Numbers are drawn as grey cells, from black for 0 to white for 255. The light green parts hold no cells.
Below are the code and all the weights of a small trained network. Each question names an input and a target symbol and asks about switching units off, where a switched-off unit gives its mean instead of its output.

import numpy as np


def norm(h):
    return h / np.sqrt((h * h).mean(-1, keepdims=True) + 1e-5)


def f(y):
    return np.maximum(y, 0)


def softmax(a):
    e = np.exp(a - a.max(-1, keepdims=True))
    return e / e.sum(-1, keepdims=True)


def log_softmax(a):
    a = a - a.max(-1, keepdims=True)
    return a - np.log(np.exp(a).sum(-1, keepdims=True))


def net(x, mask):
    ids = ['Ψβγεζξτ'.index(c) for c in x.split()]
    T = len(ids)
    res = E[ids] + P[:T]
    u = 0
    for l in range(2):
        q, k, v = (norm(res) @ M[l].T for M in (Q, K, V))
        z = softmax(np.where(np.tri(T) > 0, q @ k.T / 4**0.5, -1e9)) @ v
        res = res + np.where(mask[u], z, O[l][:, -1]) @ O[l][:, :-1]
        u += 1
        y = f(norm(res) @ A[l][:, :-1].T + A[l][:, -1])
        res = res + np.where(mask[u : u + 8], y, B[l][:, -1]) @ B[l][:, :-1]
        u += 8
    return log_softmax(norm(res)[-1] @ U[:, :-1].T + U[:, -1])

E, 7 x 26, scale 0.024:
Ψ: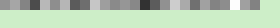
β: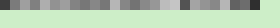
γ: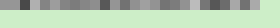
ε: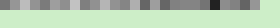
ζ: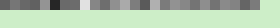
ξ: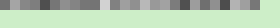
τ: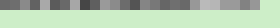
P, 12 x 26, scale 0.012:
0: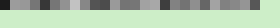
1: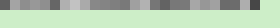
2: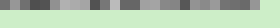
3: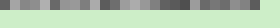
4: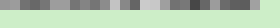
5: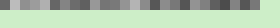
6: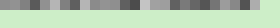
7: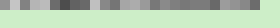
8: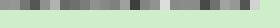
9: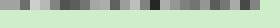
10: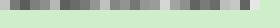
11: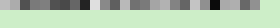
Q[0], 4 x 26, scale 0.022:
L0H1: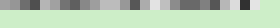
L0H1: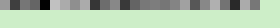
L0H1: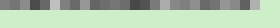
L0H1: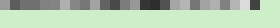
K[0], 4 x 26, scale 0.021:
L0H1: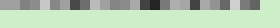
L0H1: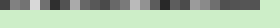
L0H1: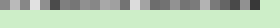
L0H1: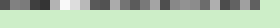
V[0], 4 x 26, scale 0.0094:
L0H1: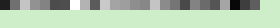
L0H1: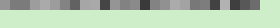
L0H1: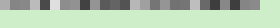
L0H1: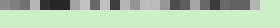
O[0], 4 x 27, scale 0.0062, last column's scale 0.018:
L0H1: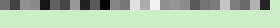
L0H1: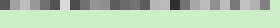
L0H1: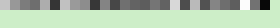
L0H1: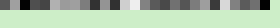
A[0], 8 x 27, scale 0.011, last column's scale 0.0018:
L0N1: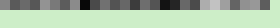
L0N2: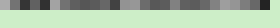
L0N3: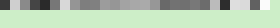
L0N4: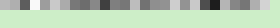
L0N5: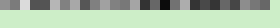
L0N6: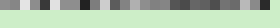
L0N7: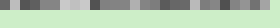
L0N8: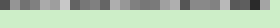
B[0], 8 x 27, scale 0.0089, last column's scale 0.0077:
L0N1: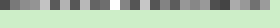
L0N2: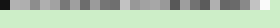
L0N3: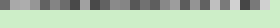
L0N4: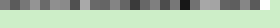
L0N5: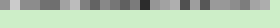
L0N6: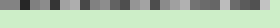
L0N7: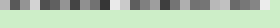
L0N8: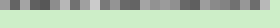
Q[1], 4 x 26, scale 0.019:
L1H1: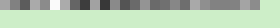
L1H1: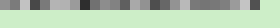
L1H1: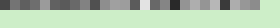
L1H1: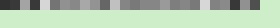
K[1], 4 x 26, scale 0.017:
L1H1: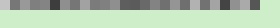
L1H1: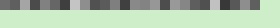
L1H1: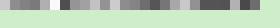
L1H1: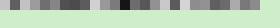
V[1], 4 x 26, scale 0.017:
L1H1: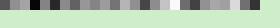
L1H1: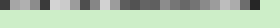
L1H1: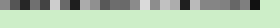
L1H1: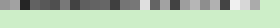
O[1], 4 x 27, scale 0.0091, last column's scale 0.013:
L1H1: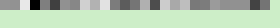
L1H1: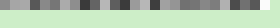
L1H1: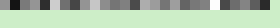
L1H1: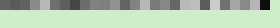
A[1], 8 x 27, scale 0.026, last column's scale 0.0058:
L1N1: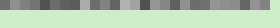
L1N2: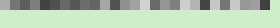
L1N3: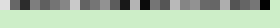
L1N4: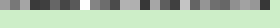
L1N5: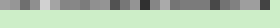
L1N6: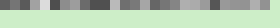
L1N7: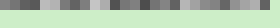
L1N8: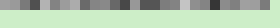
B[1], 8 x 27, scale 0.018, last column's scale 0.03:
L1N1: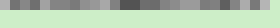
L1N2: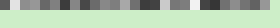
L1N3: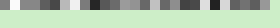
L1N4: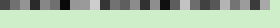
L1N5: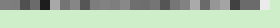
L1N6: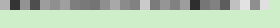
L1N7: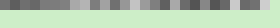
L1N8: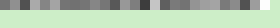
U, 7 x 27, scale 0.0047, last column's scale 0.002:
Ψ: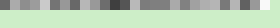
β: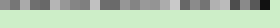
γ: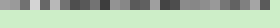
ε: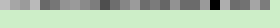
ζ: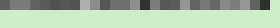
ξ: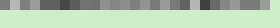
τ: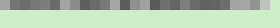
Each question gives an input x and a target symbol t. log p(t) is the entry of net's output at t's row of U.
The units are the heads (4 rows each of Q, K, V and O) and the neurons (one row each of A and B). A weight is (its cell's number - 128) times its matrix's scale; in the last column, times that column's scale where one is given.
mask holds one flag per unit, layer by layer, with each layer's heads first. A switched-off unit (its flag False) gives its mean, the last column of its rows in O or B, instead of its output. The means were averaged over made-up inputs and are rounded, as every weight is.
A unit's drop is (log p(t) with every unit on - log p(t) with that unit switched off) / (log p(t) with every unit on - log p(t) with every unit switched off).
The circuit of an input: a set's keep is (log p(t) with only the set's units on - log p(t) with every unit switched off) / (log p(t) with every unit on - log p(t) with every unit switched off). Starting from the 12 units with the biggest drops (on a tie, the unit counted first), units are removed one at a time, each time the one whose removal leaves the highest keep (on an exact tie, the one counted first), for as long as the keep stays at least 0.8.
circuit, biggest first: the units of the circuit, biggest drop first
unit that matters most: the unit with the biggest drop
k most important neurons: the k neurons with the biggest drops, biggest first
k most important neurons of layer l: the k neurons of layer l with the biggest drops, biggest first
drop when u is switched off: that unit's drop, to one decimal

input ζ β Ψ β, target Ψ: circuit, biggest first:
L1H1, L1N8, L1N5
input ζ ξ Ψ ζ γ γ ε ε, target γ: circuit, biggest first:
L0H1, L1H1, L1N8, L1N5
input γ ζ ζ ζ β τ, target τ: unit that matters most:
L1N6
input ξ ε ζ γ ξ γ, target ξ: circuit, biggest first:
L0H1, L1H1, L1N2
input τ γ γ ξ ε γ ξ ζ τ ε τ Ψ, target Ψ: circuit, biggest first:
L1H1, L1N8
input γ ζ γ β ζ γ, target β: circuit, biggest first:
L0H1, L1H1
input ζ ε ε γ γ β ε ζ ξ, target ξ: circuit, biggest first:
L0H1, L1N2, L1H1
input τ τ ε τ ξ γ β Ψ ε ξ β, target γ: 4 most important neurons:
L1N8, L1N5, L0N3, L0N4
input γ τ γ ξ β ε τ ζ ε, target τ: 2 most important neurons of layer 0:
L0N2, L0N6
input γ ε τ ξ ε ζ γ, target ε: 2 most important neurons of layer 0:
L0N7, L0N5
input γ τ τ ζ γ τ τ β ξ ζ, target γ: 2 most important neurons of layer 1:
L1N7, L1N6
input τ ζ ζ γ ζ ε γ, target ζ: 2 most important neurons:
L0N7, L0N4
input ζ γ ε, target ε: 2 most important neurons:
L1N3, L0N7
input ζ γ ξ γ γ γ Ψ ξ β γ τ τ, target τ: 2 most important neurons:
L1N6, L1N7
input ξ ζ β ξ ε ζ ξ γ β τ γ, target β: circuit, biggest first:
L1H1, L0H1
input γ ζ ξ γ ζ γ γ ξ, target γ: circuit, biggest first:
L1H1
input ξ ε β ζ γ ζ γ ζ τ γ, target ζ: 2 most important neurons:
L0N7, L1N4
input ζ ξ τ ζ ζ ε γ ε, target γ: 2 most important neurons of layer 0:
L0N4, L0N7
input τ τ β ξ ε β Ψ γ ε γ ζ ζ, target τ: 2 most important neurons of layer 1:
L1N6, L1N7
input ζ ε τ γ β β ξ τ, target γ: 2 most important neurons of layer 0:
L0N1, L0N4
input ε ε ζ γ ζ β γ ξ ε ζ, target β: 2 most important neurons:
L0N2, L1N8
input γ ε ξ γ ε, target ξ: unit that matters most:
L1H1
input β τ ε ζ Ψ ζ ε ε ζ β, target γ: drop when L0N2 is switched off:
0.0
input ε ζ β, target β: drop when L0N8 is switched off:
0.1
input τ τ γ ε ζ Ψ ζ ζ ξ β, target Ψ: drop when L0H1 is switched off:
0.1
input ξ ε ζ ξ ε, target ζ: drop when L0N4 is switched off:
0.0
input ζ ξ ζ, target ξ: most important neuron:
L1N2
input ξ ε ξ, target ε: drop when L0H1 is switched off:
0.1
